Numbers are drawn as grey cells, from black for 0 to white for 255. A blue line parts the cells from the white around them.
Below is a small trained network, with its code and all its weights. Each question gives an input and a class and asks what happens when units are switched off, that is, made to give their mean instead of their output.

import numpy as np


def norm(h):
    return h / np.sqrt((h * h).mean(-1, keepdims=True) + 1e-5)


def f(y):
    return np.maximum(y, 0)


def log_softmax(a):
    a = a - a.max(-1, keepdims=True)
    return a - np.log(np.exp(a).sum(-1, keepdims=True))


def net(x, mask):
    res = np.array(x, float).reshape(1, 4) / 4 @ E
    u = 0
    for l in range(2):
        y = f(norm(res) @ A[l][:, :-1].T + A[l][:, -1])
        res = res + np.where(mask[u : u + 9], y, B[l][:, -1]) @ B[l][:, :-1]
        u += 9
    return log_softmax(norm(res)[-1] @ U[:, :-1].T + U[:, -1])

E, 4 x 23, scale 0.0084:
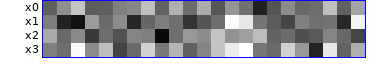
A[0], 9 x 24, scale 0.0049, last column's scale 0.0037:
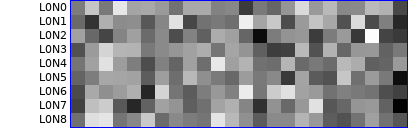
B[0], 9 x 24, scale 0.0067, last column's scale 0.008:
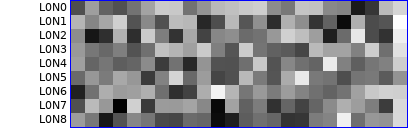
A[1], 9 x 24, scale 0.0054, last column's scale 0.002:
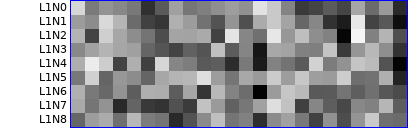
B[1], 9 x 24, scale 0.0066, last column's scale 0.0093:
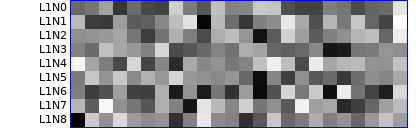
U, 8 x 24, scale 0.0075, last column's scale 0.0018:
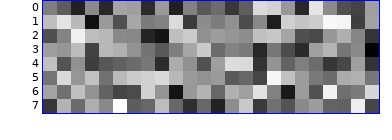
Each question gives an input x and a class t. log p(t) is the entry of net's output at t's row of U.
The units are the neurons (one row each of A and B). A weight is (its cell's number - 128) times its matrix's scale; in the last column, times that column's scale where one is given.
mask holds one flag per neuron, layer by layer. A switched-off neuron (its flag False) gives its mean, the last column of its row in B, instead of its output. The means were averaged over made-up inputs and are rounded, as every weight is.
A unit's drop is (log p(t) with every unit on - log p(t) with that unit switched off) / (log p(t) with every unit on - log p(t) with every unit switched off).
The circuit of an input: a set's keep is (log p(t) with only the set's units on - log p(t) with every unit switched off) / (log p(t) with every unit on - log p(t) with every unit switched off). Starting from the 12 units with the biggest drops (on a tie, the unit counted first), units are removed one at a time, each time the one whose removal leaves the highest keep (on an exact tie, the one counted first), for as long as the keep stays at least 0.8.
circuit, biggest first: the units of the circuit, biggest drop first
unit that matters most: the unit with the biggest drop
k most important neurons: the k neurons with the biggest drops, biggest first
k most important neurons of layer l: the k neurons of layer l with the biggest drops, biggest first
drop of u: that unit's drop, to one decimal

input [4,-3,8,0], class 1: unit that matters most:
L0N7
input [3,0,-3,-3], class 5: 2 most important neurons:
L0N0, L0N1
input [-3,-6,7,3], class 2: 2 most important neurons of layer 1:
L1N8, L1N7
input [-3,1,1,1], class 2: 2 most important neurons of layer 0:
L0N6, L0N2
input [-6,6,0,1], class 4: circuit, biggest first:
L0N2, L1N1
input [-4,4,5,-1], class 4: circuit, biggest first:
L0N1, L1N7
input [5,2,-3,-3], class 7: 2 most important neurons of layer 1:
L1N2, L1N7
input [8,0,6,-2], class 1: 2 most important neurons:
L0N7, L0N2
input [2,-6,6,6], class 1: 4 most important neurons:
L0N7, L0N8, L0N2, L1N4
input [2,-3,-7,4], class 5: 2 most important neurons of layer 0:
L0N0, L0N5
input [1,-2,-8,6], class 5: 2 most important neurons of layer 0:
L0N0, L0N3
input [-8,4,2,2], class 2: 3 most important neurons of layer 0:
L0N1, L0N6, L0N2
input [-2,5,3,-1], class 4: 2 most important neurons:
L0N1, L0N2
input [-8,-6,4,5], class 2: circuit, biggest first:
L0N6
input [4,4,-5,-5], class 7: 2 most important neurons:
L0N2, L1N6
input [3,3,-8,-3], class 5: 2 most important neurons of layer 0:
L0N0, L0N8
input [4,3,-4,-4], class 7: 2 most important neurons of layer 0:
L0N2, L0N3
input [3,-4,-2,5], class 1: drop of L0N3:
0.2
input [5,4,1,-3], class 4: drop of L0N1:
1.0
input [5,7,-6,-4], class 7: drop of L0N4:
0.0
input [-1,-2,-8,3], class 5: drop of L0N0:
0.1
